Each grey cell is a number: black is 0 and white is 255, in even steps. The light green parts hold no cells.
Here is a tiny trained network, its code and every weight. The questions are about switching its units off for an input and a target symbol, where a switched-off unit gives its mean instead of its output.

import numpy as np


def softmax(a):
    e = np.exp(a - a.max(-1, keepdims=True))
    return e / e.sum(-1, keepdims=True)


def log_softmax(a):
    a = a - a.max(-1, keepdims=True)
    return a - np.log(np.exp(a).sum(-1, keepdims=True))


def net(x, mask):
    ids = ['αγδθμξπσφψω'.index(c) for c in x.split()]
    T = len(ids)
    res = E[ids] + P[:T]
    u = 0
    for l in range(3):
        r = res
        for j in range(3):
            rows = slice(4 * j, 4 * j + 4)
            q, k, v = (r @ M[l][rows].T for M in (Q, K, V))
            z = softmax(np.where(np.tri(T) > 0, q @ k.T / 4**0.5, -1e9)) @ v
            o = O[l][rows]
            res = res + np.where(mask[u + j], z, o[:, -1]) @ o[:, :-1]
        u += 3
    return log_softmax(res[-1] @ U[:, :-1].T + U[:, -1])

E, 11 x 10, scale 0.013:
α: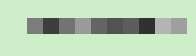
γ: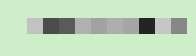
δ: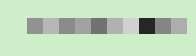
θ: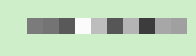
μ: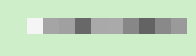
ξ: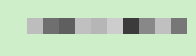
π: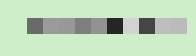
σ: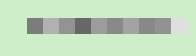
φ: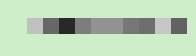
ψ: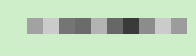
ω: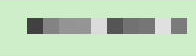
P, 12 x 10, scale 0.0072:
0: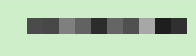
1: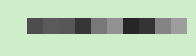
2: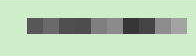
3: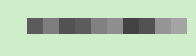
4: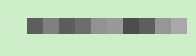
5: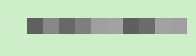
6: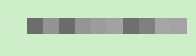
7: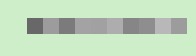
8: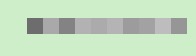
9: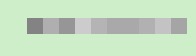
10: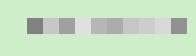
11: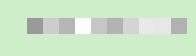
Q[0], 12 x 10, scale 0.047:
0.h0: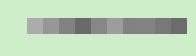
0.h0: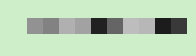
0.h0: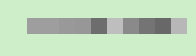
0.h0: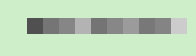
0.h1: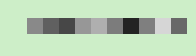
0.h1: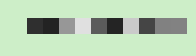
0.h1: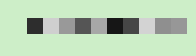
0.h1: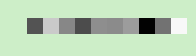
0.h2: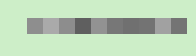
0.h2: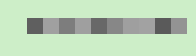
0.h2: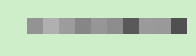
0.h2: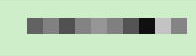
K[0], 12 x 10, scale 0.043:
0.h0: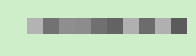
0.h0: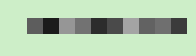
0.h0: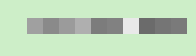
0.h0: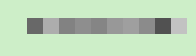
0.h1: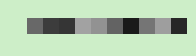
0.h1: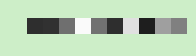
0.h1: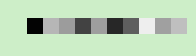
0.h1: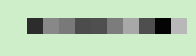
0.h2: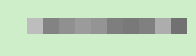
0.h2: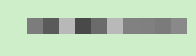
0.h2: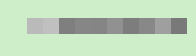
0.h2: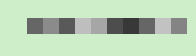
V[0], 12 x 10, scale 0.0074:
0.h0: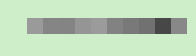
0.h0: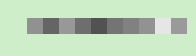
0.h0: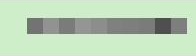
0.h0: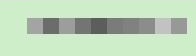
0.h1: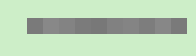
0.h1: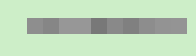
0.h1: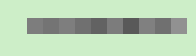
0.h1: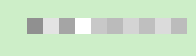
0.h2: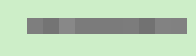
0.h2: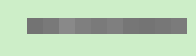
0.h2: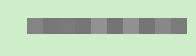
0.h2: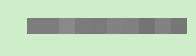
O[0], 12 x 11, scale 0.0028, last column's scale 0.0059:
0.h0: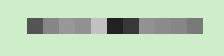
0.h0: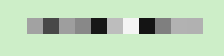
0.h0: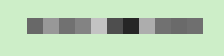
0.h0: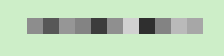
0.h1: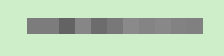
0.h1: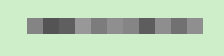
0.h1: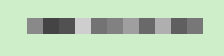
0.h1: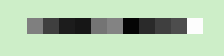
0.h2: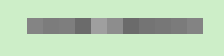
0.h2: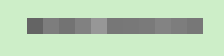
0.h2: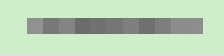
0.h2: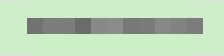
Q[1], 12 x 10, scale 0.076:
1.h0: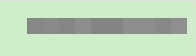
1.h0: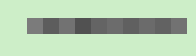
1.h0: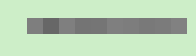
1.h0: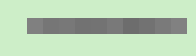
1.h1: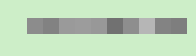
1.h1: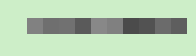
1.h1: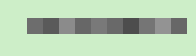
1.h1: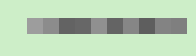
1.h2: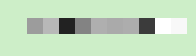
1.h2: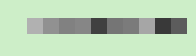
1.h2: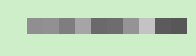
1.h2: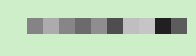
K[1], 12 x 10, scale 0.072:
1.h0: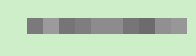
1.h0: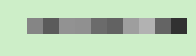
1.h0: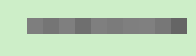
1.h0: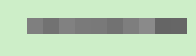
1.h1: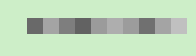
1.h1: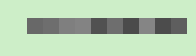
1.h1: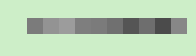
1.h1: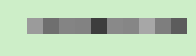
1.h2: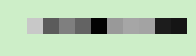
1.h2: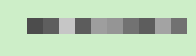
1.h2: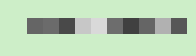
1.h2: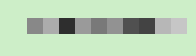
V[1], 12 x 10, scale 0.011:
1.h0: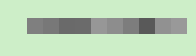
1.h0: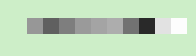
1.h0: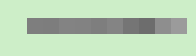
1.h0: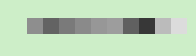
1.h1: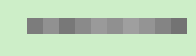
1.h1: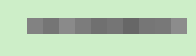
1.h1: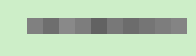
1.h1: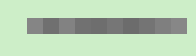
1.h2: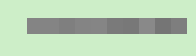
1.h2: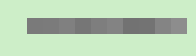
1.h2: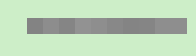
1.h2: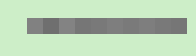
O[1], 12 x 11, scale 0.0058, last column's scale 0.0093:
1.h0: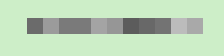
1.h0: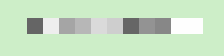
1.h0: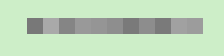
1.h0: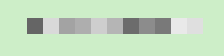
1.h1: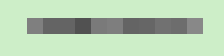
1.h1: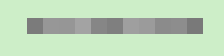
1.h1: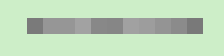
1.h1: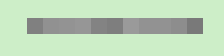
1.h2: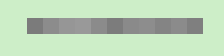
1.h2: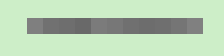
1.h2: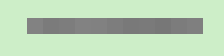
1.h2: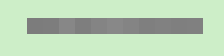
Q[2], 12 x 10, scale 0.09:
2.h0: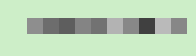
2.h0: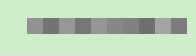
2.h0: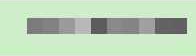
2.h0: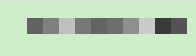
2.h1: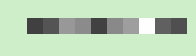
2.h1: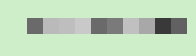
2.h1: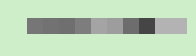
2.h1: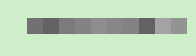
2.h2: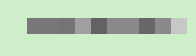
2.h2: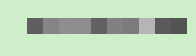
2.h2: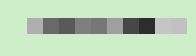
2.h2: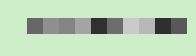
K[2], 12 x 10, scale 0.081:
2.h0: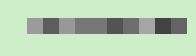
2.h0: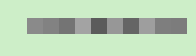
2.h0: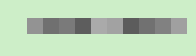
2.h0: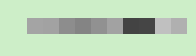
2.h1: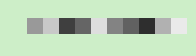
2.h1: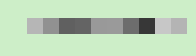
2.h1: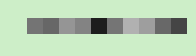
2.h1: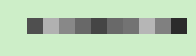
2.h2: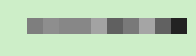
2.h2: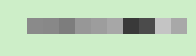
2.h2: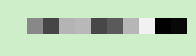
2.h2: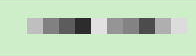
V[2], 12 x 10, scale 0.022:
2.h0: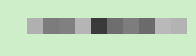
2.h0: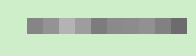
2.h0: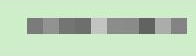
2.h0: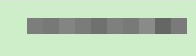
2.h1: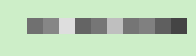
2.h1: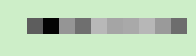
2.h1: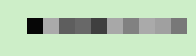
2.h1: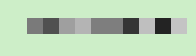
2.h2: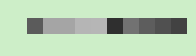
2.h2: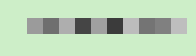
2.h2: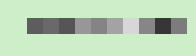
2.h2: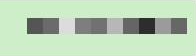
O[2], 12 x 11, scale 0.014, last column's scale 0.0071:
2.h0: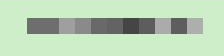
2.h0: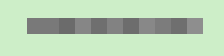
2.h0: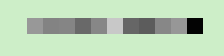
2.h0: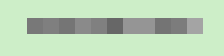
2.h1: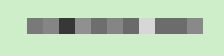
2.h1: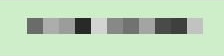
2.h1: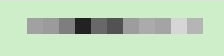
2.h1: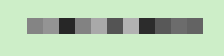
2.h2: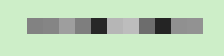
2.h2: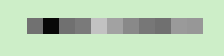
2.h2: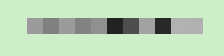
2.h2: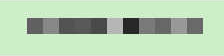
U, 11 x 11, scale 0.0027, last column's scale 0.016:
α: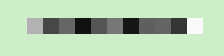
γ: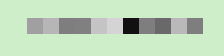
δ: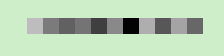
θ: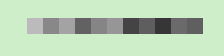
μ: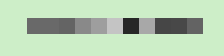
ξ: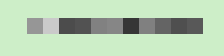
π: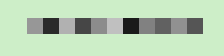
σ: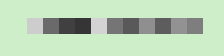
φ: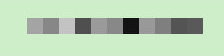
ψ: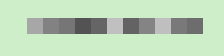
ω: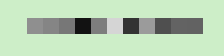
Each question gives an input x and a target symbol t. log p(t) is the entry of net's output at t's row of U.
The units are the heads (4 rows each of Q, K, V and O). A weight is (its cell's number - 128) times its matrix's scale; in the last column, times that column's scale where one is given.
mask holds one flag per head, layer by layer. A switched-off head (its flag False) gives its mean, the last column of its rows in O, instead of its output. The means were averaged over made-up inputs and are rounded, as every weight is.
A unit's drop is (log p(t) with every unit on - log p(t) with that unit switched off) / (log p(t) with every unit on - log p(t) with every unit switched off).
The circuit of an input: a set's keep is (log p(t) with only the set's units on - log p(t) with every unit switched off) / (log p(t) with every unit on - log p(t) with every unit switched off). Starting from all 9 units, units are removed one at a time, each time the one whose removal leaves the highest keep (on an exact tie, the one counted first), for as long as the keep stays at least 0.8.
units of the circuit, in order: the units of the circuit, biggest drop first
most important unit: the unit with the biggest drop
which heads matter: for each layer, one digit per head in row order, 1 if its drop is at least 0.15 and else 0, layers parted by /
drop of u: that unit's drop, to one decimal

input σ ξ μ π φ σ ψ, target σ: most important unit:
2.h2
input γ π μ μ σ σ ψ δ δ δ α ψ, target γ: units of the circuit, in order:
1.h0; 2.h0
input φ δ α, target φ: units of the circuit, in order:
1.h0; 2.h1; 2.h2; 0.h1
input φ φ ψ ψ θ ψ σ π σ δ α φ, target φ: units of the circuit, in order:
1.h0; 2.h1; 2.h2; 0.h1
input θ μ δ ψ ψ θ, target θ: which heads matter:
100 / 000 / 011
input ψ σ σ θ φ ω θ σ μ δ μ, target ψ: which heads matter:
000 / 000 / 011
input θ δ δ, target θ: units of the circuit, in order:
2.h2; 2.h1
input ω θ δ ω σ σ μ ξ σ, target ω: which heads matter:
000 / 100 / 011
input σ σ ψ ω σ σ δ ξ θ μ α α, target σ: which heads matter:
000 / 000 / 111
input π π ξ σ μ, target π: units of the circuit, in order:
2.h2; 2.h1; 1.h0
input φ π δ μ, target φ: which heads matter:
000 / 100 / 011
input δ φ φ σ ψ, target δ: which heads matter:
000 / 000 / 011
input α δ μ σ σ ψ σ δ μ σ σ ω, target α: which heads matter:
010 / 000 / 100
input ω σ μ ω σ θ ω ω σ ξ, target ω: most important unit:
2.h1
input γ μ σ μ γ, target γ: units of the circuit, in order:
1.h0; 0.h1; 2.h0
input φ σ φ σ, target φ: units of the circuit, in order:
1.h0; 2.h1; 2.h2
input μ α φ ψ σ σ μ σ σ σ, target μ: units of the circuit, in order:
2.h1; 1.h0
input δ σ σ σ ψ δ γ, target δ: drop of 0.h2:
0.0
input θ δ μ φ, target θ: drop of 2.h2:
0.7
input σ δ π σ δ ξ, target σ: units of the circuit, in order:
2.h1
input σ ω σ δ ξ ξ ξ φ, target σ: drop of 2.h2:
0.6
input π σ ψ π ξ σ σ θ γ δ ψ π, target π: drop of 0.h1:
0.1
